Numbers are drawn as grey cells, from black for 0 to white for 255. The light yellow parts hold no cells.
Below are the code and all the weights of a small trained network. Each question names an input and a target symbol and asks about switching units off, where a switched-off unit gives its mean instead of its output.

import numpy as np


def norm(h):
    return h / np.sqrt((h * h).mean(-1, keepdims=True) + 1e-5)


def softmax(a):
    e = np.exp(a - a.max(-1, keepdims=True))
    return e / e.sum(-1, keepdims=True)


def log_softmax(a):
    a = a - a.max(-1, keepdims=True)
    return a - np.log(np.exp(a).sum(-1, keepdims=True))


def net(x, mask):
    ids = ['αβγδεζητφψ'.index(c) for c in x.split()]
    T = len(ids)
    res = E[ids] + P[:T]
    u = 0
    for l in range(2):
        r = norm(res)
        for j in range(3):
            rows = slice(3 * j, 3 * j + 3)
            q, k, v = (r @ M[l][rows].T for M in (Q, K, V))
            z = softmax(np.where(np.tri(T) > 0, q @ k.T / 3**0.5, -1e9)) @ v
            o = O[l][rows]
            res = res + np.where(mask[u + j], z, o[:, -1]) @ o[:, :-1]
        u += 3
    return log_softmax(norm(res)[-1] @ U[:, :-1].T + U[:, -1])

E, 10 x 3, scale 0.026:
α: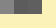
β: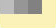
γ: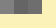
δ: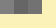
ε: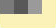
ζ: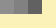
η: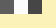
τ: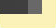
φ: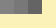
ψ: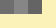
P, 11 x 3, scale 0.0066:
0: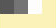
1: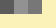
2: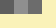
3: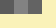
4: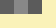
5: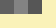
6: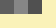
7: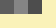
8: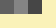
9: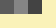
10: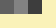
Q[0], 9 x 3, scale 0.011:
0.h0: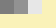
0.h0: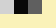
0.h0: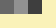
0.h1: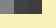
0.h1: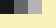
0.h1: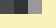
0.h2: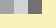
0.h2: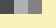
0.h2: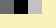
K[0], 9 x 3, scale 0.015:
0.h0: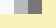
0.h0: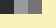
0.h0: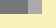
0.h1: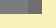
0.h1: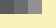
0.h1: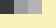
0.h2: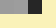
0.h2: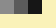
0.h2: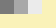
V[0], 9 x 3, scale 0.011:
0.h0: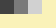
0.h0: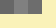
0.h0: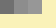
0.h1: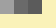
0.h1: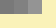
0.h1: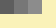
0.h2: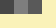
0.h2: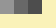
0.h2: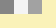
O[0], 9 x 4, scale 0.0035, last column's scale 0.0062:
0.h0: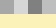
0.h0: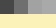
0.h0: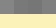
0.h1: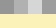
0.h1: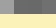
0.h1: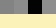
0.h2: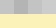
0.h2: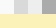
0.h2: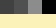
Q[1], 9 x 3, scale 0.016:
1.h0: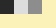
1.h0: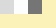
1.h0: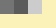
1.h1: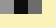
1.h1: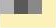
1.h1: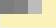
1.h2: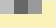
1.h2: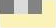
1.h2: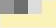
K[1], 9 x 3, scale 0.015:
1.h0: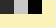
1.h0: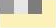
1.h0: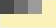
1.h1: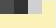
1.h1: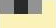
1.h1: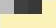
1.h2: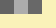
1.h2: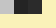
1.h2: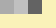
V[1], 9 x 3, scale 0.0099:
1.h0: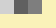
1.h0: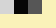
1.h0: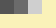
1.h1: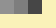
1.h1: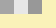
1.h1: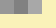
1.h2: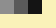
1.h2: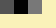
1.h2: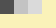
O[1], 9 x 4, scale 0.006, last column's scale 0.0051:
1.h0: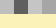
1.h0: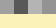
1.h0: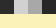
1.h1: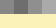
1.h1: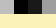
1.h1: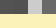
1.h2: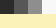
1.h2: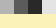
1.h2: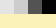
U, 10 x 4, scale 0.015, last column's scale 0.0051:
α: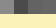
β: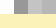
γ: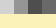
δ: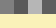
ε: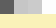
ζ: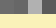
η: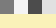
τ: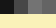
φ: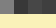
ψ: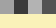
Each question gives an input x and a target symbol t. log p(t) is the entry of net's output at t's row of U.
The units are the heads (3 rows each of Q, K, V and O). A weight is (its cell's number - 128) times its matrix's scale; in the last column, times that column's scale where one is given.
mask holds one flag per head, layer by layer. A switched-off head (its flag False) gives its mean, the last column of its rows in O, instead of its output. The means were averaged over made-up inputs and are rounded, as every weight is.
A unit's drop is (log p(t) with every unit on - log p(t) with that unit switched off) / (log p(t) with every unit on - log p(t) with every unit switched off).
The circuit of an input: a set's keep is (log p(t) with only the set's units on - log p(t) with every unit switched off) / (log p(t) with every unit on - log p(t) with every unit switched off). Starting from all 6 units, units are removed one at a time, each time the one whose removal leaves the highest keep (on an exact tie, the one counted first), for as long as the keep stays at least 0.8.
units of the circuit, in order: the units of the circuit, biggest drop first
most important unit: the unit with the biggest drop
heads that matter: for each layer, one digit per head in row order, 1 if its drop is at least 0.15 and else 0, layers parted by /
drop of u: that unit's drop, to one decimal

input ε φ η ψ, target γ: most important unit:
1.h2
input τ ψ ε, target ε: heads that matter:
000 / 010
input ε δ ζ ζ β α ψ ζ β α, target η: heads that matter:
001 / 111
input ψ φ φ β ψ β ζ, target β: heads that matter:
001 / 001
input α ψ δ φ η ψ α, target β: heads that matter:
001 / 101
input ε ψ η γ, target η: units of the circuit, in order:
[1.h2; 1.h0]
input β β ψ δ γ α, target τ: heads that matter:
101 / 010
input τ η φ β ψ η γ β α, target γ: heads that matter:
100 / 111
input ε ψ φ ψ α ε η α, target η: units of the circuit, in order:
[1.h2; 1.h1; 1.h0]
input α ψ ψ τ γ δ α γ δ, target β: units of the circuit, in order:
[1.h0; 0.h2]
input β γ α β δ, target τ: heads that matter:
001 / 010
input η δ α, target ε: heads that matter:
001 / 011
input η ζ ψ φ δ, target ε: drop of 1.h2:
0.2
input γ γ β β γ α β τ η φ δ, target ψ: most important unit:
1.h0
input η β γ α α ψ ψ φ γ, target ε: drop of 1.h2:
0.2
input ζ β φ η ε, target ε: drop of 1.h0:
0.0
